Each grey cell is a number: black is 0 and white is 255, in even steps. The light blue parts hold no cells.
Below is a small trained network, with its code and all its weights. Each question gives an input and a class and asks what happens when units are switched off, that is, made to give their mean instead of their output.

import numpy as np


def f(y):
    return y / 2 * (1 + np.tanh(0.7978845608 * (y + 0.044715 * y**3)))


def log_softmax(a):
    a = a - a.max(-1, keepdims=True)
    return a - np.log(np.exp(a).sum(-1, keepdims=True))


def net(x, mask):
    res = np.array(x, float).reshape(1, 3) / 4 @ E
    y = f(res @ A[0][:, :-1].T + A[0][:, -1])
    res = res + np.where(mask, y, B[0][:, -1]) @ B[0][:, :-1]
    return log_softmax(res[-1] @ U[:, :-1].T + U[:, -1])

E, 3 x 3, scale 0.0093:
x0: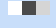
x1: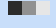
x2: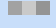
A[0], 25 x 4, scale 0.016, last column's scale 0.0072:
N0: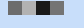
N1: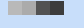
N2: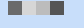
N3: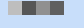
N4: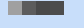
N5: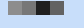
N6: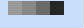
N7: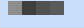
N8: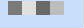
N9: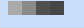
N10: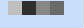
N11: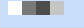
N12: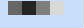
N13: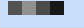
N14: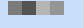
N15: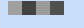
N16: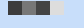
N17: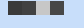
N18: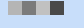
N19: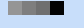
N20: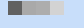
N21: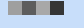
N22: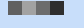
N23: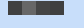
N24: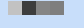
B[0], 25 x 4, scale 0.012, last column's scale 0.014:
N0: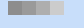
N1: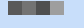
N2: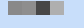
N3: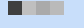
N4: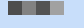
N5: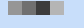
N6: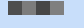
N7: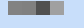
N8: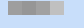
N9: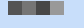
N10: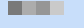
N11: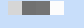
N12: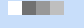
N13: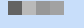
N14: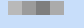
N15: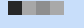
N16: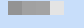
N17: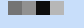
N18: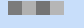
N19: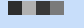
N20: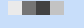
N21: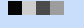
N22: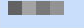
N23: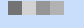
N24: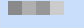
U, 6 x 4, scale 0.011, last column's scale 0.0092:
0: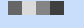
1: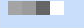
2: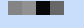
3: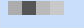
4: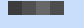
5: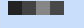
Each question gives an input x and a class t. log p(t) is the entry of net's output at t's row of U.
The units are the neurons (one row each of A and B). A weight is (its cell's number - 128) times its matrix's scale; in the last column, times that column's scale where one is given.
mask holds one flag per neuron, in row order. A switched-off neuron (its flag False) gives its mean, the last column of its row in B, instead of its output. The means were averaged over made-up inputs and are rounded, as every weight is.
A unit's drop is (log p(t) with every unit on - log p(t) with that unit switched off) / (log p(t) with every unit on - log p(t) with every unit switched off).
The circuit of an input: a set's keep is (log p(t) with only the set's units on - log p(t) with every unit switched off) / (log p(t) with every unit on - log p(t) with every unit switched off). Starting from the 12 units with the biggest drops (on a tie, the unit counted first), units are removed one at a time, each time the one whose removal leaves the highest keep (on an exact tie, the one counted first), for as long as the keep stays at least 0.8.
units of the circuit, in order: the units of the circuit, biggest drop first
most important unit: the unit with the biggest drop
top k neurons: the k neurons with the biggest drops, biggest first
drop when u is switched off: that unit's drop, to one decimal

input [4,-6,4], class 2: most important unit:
N1
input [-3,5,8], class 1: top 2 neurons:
(N8, N17)
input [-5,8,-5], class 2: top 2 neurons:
(N17, N20)
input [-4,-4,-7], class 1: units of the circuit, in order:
(N12, N17)
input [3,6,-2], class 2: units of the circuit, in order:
(N17, N16)
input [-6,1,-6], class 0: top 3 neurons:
(N23, N11, N13)
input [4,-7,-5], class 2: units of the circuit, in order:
(N4, N7)
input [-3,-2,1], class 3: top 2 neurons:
(N17, N21)
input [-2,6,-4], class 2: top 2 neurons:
(N17, N0)
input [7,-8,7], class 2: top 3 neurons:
(N11, N1, N9)
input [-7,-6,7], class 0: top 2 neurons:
(N0, N13)
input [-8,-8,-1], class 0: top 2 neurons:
(N0, N23)
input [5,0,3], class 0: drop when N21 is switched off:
0.2
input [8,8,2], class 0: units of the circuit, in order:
(N21)
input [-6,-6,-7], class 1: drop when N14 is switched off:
-0.1
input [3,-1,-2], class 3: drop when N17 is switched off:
0.3
